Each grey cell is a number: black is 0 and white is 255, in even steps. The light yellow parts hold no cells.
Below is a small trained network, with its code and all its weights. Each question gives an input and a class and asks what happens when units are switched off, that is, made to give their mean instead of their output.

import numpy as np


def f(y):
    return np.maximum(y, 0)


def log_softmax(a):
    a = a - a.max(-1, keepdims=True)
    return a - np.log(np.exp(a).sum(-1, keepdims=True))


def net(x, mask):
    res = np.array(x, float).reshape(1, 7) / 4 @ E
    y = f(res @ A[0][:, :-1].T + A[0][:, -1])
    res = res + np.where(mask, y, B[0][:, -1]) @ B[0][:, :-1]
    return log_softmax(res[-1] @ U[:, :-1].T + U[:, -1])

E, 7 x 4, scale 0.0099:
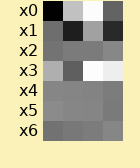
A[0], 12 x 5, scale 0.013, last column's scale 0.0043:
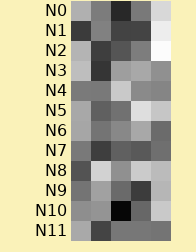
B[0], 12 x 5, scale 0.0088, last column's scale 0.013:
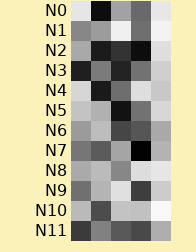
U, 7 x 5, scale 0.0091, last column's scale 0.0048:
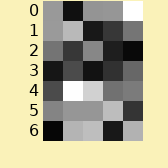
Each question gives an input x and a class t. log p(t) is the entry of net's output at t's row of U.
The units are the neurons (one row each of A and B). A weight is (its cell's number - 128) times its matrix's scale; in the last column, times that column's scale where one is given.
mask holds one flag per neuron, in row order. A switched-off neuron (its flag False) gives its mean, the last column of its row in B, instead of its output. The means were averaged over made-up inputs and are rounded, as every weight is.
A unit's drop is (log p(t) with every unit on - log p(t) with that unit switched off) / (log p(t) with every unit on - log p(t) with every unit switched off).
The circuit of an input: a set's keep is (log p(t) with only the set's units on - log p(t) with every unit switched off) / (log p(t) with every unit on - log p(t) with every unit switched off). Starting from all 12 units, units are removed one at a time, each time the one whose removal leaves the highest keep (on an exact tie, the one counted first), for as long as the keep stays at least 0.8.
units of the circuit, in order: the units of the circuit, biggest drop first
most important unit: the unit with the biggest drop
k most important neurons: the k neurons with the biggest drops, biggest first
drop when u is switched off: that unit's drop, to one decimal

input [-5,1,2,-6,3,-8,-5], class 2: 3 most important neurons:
N7, N2, N4
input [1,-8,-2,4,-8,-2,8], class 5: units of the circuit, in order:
N8
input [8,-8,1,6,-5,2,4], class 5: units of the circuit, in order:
N4, N8
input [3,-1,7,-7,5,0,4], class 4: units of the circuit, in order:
N2, N1
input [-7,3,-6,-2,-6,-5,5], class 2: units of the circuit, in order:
N2, N7
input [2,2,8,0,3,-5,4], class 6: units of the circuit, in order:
N0, N10
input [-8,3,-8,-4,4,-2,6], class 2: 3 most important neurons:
N2, N7, N11
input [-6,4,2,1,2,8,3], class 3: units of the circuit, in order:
N3, N11
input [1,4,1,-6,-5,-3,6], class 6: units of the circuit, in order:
N1, N9
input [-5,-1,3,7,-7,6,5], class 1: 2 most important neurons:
N5, N6
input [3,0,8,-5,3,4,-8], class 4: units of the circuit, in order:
N2, N1
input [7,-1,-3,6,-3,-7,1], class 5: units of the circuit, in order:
N8, N0, N2, N4
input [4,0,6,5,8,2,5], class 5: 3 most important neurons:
N0, N2, N8
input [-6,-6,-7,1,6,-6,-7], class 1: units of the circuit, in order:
N5
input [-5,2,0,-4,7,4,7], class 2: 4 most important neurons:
N7, N2, N4, N8
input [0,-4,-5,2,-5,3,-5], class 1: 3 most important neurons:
N10, N1, N5
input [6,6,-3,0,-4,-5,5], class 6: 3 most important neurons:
N0, N10, N2
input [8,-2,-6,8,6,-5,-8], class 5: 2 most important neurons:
N8, N4
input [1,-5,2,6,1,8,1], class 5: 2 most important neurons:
N2, N8
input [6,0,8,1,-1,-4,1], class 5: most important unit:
N4
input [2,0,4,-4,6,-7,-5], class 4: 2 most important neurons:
N2, N3
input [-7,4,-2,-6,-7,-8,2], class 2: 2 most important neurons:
N7, N2
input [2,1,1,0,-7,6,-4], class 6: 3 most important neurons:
N0, N10, N8
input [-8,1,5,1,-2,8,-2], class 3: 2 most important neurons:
N3, N11
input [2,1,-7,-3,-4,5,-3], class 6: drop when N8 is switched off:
0.2
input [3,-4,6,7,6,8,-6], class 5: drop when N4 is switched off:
0.1
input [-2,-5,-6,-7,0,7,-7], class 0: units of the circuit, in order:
N10
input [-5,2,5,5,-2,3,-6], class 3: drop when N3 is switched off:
0.2
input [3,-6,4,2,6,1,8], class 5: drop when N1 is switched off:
0.2
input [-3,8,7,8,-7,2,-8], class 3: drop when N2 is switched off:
0.0
